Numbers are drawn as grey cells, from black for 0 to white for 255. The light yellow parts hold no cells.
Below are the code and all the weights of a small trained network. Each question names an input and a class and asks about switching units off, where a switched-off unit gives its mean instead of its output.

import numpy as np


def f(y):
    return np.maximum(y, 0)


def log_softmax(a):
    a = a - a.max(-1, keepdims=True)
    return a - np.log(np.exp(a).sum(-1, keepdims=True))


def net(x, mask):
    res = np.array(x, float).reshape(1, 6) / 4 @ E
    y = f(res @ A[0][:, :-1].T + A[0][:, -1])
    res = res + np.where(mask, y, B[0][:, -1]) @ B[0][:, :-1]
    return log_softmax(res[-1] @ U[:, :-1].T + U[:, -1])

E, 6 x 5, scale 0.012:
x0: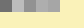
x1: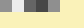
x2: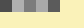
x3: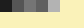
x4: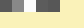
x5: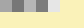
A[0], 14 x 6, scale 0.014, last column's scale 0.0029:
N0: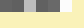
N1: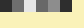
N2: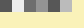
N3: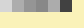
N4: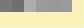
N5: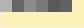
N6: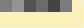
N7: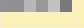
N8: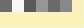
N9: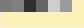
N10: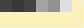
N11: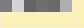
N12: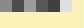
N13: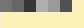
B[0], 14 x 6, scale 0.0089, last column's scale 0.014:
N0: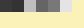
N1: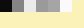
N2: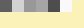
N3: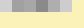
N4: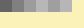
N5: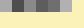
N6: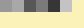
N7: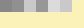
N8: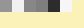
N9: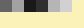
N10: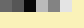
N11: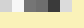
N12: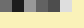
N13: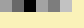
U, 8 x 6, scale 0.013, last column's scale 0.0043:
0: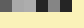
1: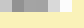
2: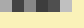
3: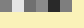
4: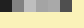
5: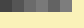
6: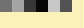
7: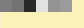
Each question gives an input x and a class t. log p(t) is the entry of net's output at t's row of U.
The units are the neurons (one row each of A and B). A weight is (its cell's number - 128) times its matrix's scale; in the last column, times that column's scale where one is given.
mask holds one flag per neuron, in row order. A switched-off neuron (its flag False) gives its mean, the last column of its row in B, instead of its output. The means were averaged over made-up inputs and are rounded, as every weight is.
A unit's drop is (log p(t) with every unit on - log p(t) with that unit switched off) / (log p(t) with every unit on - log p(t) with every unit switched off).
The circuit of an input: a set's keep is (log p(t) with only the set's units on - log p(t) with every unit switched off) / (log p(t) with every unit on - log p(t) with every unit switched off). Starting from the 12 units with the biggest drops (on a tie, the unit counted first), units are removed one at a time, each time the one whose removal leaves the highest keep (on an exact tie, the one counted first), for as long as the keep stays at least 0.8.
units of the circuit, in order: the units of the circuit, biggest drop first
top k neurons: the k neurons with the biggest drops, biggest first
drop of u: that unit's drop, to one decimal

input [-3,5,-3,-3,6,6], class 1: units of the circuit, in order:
[N3]
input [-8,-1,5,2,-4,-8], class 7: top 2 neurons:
[N10; N13]
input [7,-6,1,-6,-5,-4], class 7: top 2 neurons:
[N13; N11]
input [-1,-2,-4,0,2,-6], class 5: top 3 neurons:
[N11; N3; N8]
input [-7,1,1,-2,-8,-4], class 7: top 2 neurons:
[N13; N10]
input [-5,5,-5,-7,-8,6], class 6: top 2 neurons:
[N9; N1]
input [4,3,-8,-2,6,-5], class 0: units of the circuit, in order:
[N10; N8]
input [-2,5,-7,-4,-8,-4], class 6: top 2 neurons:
[N9; N2]
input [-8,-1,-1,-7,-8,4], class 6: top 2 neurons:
[N9; N10]
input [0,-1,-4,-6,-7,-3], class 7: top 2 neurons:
[N13; N2]
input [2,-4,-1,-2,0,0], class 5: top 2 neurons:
[N1; N3]
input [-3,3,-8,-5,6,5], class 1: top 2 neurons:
[N3; N7]
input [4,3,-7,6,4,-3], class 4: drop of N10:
0.0
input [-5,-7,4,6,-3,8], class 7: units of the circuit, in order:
[N10]
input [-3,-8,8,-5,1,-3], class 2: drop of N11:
-0.1
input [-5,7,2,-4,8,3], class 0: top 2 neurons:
[N0; N10]
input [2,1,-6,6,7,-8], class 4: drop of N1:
0.2
